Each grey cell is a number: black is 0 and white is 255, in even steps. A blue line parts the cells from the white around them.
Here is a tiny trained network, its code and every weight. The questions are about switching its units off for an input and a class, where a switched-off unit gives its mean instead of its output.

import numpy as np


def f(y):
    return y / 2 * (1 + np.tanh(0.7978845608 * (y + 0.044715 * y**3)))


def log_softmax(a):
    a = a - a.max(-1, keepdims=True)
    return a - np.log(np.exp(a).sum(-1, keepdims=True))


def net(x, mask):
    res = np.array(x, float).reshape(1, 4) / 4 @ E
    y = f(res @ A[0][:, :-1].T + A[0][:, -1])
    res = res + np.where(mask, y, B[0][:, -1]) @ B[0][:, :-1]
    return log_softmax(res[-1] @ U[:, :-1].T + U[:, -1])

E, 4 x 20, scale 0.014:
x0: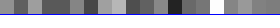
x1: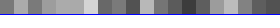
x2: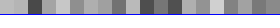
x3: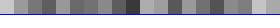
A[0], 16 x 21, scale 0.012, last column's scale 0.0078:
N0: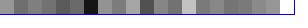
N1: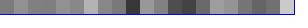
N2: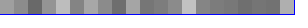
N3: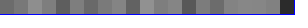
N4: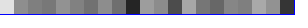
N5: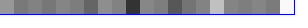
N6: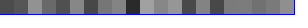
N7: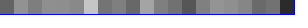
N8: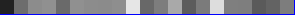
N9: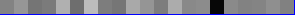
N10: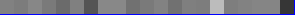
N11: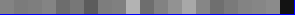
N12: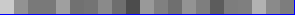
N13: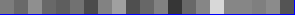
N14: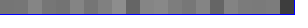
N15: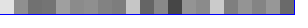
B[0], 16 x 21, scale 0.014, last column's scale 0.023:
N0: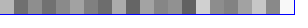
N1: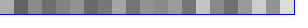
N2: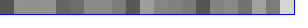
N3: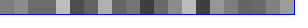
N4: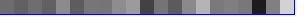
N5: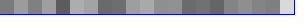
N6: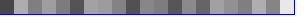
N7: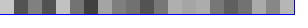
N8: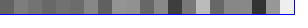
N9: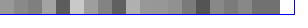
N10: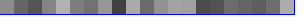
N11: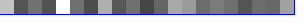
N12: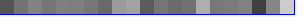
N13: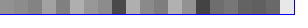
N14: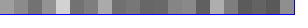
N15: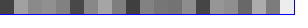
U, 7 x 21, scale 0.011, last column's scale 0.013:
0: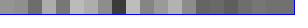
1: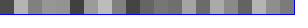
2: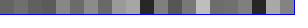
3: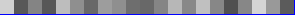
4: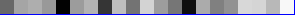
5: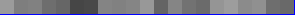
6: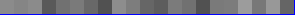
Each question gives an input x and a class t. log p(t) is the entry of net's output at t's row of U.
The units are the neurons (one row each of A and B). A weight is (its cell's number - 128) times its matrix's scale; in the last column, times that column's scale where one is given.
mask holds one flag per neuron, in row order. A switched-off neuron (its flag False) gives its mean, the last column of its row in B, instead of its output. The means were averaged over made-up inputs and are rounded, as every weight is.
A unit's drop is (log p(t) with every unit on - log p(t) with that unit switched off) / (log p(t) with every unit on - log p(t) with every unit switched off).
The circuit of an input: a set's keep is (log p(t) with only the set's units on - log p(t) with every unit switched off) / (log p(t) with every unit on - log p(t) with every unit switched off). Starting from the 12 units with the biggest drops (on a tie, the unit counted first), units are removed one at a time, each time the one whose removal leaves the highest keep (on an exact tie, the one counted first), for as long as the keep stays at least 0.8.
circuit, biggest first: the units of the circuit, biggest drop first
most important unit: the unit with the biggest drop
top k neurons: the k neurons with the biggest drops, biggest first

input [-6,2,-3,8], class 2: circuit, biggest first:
(N4)
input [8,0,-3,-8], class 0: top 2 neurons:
(N13, N4)
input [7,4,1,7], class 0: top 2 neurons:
(N13, N5)
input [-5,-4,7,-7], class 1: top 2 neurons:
(N2, N15)
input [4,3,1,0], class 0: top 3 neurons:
(N0, N13, N5)
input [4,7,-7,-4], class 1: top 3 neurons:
(N6, N0, N3)
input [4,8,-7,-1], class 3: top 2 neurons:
(N1, N7)
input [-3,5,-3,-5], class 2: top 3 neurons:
(N8, N0, N7)
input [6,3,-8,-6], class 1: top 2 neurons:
(N6, N9)
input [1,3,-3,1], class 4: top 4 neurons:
(N15, N11, N10, N1)
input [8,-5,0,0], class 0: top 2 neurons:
(N13, N10)
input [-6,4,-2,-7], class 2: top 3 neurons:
(N8, N13, N0)
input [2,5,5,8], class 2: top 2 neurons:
(N4, N12)
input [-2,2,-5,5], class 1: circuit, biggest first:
(N6)
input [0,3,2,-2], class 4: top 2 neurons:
(N11, N4)
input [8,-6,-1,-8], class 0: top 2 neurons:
(N13, N4)
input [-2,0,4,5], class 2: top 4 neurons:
(N4, N12, N6, N0)
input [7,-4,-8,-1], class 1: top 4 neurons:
(N6, N9, N3, N14)
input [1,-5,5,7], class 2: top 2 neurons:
(N4, N12)
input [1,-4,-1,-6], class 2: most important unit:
N8
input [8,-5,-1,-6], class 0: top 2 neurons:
(N13, N10)
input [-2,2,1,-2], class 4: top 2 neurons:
(N13, N4)
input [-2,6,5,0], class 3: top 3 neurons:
(N7, N1, N6)
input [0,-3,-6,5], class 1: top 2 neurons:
(N6, N8)
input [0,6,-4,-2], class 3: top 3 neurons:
(N7, N1, N15)
